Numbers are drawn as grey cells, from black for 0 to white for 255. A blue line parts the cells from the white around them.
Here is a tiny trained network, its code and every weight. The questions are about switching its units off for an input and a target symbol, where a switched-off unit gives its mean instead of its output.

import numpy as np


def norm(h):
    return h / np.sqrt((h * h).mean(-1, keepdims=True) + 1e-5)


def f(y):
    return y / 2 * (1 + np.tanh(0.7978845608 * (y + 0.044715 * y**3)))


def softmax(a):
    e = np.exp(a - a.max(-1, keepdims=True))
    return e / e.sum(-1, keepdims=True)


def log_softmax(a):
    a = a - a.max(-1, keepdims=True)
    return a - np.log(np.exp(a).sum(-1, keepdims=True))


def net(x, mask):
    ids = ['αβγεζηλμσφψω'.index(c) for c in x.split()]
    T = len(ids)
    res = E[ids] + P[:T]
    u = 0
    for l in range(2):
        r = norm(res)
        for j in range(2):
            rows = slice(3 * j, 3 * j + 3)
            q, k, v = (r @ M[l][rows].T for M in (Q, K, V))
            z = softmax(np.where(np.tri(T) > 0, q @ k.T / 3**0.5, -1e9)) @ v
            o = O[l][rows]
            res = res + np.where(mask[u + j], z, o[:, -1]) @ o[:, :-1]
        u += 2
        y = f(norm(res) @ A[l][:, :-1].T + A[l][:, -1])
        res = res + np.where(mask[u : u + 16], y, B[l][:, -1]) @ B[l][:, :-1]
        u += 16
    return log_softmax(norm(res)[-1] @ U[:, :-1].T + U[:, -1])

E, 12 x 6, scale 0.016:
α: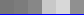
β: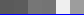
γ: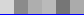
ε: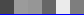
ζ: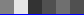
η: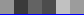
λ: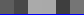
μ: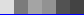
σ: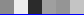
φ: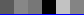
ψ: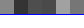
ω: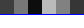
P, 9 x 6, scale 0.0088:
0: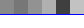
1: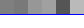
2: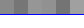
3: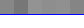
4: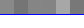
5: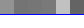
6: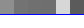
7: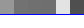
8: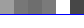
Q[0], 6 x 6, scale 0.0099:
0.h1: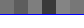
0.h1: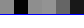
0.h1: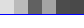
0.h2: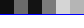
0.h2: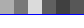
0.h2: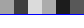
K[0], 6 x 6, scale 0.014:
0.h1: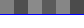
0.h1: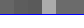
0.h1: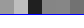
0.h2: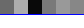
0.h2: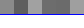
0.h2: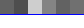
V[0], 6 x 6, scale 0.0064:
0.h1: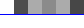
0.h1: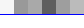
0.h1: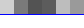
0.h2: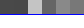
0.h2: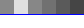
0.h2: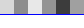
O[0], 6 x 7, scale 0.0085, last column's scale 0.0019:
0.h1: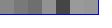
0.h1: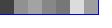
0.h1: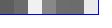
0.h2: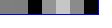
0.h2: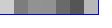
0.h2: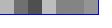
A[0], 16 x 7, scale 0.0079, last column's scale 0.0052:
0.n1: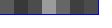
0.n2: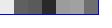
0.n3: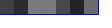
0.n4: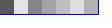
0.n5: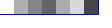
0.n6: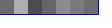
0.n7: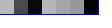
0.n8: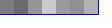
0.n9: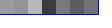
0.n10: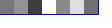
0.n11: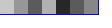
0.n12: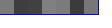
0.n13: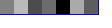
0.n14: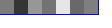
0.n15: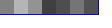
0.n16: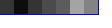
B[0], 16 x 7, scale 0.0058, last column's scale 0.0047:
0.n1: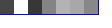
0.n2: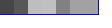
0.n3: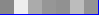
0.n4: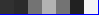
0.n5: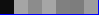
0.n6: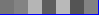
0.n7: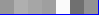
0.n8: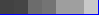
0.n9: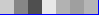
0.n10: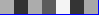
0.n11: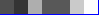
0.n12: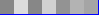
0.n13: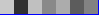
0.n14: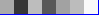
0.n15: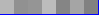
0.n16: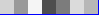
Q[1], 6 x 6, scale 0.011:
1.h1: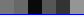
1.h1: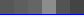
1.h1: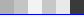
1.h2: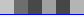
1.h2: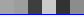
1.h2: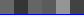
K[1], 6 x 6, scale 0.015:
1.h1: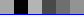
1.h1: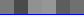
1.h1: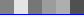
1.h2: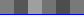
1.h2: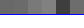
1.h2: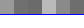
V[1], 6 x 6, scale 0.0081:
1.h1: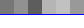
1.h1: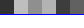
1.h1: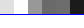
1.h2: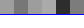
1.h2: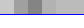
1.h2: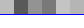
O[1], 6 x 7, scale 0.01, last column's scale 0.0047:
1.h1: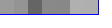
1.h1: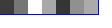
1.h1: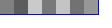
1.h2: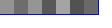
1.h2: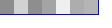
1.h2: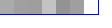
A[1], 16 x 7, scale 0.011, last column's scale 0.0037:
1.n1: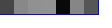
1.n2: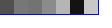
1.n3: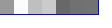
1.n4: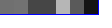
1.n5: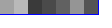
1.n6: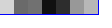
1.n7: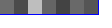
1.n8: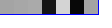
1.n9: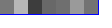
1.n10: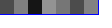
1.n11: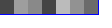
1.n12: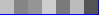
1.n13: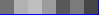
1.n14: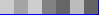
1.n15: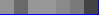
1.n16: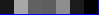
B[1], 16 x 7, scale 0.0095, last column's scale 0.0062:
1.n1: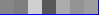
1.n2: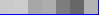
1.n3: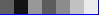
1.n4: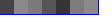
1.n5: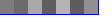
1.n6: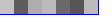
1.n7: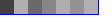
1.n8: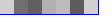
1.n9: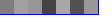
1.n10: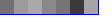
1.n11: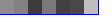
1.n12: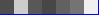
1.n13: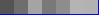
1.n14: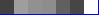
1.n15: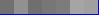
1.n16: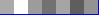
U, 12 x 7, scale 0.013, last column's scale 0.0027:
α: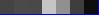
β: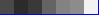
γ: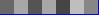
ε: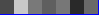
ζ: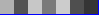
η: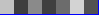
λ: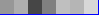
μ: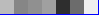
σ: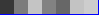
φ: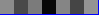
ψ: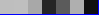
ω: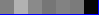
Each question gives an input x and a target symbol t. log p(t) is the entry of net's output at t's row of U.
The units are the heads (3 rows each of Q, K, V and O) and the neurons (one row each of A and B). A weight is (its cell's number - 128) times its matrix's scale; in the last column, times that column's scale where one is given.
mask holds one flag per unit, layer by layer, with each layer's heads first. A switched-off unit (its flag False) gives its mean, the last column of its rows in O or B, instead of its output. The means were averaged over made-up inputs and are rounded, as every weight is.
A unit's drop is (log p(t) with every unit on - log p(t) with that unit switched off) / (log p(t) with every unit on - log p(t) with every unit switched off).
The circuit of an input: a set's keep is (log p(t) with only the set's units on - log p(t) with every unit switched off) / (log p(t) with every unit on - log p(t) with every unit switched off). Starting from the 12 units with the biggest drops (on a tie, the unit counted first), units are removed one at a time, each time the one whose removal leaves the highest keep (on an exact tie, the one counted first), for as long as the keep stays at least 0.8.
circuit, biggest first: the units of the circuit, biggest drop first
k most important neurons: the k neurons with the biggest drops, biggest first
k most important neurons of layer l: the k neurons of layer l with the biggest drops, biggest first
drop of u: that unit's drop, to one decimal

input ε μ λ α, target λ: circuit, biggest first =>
[1.h1]
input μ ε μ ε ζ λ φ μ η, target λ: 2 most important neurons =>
[0.n1, 0.n12]
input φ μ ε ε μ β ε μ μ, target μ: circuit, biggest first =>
[1.h1, 0.h1]
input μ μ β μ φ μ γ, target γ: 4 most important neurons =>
[0.n11, 1.n12, 0.n5, 1.n8]
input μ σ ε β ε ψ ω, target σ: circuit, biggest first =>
[0.n3, 0.h2, 1.n3]
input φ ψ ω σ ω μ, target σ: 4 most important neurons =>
[0.n12, 0.n10, 0.n11, 0.n1]
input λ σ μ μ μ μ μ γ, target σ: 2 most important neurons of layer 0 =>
[0.n11, 0.n5]
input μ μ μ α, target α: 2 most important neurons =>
[0.n4, 0.n11]
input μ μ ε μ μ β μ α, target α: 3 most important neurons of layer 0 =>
[0.n4, 0.n11, 0.n14]
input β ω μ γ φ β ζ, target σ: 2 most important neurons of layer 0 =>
[0.n15, 0.n9]
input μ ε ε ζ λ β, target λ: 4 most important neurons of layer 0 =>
[0.n1, 0.n12, 0.n7, 0.n13]
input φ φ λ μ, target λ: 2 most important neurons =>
[0.n10, 0.n7]
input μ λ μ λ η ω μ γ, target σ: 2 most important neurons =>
[1.n8, 0.n5]
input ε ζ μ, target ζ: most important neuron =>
[0.n14]
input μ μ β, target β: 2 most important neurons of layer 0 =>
[0.n4, 0.n16]
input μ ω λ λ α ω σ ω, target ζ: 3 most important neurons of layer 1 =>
[1.n3, 1.n8, 1.n12]
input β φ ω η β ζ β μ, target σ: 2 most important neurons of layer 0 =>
[0.n12, 0.n10]
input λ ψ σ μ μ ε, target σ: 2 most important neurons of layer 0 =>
[0.n11, 0.n4]
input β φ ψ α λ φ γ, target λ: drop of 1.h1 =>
0.2
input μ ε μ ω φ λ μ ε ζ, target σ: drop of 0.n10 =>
0.1
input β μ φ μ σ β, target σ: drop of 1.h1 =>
0.1
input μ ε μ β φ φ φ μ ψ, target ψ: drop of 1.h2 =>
0.2
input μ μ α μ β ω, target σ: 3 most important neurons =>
[0.n3, 0.n12, 1.n3]
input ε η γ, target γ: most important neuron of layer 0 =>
[0.n10]
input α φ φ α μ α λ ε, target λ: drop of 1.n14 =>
0.0
